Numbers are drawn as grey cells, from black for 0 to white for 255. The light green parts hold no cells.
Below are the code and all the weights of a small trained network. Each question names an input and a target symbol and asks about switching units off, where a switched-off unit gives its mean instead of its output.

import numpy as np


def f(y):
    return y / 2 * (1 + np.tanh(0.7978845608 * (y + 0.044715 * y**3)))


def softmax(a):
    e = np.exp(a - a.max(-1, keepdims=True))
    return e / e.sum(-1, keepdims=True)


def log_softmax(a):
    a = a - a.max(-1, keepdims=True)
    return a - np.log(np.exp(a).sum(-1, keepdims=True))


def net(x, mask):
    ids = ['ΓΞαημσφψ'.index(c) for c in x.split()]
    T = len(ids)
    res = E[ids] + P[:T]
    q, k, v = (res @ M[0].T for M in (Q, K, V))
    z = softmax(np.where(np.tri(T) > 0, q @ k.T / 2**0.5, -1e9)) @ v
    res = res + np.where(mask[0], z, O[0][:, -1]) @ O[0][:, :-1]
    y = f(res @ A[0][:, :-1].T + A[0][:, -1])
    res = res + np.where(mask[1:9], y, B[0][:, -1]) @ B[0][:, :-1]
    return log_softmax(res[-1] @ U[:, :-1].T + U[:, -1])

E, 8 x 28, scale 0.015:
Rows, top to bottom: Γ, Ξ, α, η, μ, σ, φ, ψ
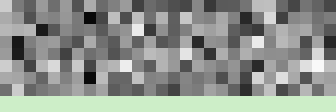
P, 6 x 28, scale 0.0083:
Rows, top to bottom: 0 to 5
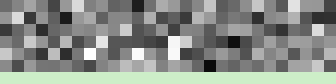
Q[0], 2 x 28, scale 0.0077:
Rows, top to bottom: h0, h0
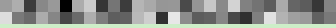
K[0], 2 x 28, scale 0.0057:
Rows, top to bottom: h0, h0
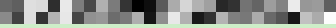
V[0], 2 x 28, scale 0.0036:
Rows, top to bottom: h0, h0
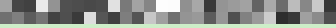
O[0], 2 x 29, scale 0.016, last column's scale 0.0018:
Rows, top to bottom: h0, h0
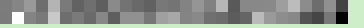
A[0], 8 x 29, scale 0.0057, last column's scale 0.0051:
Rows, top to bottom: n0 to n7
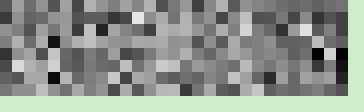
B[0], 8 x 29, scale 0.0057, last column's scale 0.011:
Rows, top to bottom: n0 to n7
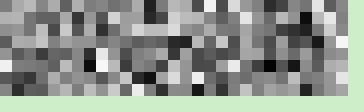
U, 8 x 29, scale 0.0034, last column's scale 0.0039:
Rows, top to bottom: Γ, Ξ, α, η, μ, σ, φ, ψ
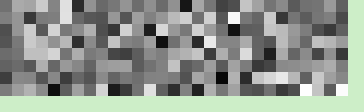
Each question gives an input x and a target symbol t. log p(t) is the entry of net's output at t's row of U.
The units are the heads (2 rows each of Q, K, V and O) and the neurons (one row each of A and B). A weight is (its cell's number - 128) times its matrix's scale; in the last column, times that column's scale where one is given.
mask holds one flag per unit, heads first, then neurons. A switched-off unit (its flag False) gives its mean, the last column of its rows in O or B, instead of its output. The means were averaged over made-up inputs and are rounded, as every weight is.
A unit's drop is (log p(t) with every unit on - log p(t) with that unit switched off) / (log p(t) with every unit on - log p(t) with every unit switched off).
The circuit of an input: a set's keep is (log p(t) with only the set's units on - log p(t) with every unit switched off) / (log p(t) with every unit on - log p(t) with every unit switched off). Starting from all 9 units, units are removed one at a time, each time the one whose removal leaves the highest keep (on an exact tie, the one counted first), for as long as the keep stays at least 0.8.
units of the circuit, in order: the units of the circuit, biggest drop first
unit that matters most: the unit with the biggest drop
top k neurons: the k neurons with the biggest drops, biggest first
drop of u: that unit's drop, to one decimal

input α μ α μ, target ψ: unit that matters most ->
n6
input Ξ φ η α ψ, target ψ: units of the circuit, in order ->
n6, h0
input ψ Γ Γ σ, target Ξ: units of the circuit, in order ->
h0, n5, n3
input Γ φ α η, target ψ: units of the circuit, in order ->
n6, h0
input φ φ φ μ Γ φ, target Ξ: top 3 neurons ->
n5, n3, n7
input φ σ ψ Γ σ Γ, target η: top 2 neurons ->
n6, n3
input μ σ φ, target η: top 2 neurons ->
n6, n4
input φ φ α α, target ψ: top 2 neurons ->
n6, n3
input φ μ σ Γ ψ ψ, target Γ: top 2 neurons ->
n3, n5
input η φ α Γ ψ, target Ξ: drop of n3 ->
0.4
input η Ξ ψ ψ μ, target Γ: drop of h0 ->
1.2
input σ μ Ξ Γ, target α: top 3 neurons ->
n5, n3, n7
